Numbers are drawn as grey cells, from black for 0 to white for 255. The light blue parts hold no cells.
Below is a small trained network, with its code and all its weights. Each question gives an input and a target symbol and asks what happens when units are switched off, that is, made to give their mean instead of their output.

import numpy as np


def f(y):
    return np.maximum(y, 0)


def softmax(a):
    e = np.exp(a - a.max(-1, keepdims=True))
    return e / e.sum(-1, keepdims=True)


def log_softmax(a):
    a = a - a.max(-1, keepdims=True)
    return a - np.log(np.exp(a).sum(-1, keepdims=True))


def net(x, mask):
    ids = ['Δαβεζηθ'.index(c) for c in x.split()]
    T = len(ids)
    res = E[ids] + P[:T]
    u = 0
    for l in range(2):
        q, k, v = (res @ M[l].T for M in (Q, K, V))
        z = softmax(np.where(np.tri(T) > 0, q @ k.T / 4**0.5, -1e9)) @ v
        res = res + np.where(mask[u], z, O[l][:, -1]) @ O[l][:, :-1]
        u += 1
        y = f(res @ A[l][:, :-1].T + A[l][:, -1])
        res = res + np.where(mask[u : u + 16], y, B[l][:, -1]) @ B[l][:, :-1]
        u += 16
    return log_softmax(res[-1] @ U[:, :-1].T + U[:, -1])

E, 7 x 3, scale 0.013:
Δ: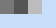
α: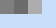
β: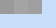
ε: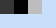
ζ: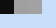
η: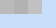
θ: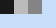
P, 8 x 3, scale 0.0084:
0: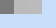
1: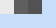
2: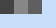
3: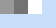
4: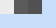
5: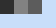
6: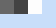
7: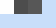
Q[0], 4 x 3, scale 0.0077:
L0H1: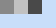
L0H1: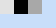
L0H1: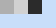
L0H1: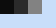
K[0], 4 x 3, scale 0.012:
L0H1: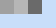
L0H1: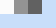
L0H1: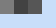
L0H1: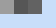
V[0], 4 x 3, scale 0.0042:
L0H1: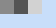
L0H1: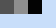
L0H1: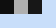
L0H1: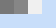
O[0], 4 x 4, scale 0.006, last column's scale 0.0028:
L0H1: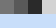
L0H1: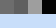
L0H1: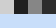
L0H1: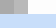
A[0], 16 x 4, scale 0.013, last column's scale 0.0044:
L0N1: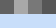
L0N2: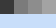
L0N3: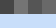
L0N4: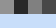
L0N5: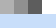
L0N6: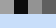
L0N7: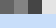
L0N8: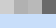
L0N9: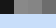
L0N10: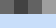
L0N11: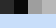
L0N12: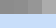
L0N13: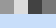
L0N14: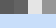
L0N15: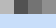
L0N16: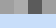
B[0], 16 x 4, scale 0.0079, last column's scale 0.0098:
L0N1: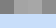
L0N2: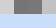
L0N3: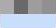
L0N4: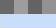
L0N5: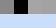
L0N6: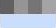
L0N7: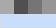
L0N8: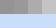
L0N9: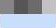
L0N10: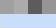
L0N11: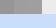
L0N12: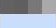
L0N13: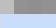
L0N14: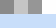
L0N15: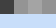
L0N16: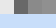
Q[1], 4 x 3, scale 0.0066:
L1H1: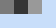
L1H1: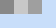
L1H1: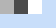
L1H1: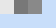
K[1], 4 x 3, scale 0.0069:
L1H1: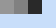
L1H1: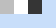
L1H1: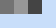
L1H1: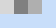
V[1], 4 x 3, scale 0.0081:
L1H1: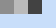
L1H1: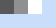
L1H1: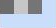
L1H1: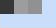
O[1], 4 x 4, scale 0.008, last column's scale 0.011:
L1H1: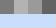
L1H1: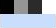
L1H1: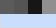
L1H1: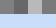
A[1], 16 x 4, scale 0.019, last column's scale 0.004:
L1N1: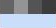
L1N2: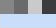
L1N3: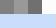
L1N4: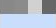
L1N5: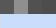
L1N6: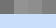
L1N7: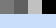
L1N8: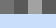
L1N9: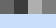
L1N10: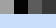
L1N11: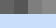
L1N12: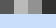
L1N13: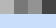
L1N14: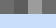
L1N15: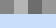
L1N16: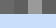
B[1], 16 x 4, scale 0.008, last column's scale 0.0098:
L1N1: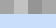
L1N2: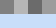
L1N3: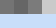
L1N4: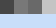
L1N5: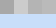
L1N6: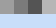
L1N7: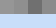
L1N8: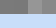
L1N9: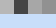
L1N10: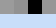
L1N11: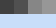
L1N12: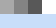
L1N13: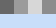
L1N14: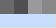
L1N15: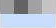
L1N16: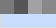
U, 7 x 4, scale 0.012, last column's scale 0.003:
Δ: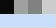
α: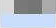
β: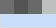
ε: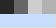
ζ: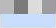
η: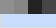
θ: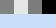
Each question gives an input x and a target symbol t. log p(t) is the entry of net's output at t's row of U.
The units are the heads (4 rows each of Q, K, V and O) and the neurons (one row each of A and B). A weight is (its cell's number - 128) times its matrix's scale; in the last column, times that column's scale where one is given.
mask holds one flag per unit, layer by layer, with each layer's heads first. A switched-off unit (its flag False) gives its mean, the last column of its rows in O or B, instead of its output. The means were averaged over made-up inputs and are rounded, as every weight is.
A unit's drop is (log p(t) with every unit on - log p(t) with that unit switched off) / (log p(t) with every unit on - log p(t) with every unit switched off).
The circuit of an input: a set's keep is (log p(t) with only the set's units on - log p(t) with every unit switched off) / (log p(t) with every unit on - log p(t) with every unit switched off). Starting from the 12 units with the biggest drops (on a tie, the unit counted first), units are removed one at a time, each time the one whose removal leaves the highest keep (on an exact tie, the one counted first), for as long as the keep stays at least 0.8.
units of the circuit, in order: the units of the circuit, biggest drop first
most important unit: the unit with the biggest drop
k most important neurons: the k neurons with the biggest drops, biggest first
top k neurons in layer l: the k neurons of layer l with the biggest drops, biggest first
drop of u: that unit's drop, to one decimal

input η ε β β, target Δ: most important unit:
L1N4
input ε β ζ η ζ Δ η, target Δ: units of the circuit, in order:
L1N4, L0N2
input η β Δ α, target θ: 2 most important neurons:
L0N14, L0N5
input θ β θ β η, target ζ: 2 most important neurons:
L1N13, L0N8
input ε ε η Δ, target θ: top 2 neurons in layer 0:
L0N14, L0N5
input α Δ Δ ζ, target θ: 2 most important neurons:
L0N14, L0N5
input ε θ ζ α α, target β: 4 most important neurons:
L0N14, L0N5, L1N10, L0N11
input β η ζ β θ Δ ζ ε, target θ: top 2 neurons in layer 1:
L1N5, L1N1
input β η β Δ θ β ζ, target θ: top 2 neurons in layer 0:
L0N14, L0N11
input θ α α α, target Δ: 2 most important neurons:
L1N4, L1N5
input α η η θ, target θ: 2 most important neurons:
L0N5, L1N5
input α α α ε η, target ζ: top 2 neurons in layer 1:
L1N13, L1N12
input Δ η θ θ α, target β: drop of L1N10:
0.3
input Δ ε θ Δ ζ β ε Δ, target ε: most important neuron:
L0N15
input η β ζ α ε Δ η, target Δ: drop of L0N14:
-0.1
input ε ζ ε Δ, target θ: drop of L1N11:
0.1
